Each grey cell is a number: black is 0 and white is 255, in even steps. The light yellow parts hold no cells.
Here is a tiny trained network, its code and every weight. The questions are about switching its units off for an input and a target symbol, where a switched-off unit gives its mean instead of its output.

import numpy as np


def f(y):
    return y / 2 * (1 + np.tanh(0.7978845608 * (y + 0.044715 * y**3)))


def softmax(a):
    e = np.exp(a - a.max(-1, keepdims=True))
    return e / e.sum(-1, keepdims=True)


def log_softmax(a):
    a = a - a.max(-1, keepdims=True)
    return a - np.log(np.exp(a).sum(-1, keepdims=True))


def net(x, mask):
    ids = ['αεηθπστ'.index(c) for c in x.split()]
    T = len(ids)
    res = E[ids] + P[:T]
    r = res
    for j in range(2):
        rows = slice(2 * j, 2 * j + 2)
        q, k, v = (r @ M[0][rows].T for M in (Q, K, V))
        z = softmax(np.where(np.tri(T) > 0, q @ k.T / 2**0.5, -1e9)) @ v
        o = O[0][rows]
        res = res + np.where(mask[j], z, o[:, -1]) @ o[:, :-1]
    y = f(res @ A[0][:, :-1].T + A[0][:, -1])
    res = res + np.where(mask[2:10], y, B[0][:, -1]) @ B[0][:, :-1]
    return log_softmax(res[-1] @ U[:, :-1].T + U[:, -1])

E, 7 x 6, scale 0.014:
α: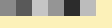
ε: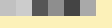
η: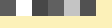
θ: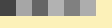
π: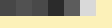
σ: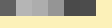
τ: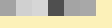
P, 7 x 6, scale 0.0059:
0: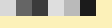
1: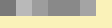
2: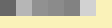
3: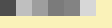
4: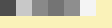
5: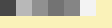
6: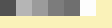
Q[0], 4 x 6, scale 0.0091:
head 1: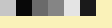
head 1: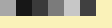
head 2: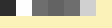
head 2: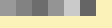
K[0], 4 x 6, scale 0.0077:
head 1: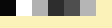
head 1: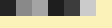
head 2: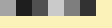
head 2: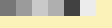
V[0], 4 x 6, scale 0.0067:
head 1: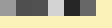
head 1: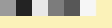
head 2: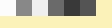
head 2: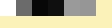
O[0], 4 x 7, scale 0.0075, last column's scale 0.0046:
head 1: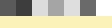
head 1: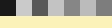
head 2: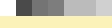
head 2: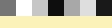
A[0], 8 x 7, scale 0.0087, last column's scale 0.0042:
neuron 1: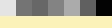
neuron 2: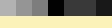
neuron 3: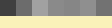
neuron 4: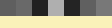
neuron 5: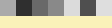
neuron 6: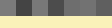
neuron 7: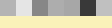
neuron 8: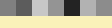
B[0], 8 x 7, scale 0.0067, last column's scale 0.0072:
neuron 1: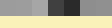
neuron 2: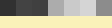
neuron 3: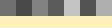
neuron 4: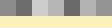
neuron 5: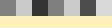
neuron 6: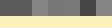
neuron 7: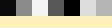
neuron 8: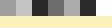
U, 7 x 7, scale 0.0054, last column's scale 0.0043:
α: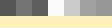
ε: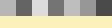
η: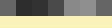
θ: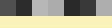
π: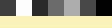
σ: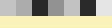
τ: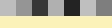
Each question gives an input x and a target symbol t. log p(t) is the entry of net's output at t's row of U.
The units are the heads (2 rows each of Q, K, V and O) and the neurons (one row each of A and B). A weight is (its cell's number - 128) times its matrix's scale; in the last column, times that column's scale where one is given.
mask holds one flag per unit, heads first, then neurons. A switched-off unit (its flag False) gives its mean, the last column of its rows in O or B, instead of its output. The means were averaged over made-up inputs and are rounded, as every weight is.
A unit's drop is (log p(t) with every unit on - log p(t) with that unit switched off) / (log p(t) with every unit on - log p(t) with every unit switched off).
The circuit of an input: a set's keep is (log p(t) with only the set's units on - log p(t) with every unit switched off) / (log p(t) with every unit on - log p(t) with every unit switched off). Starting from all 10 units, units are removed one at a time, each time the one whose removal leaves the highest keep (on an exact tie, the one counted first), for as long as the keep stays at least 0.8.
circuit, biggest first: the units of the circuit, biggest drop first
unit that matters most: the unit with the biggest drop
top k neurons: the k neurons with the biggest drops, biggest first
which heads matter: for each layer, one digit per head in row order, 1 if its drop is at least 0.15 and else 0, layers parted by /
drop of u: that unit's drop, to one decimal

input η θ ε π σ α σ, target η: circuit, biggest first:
(head 1; neuron 2)
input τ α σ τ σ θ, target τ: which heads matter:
10
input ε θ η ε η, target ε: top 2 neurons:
(neuron 8; neuron 7)
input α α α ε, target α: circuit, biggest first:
(head 1)
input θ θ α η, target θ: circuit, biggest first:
(head 2; neuron 7; neuron 8)
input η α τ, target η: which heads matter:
10
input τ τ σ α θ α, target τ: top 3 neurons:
(neuron 5; neuron 3; neuron 4)
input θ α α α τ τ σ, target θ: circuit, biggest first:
(head 2; neuron 5)
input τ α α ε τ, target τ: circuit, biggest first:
(head 1; neuron 3; neuron 5)
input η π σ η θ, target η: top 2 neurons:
(neuron 2; neuron 5)
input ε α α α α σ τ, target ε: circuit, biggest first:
(head 2; head 1)
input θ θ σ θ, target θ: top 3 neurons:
(neuron 5; neuron 8; neuron 4)
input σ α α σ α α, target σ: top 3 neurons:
(neuron 8; neuron 5; neuron 7)
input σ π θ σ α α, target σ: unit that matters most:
neuron 8
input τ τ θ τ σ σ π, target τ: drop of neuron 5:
0.1
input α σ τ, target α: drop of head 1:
1.1
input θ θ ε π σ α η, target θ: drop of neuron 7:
0.3
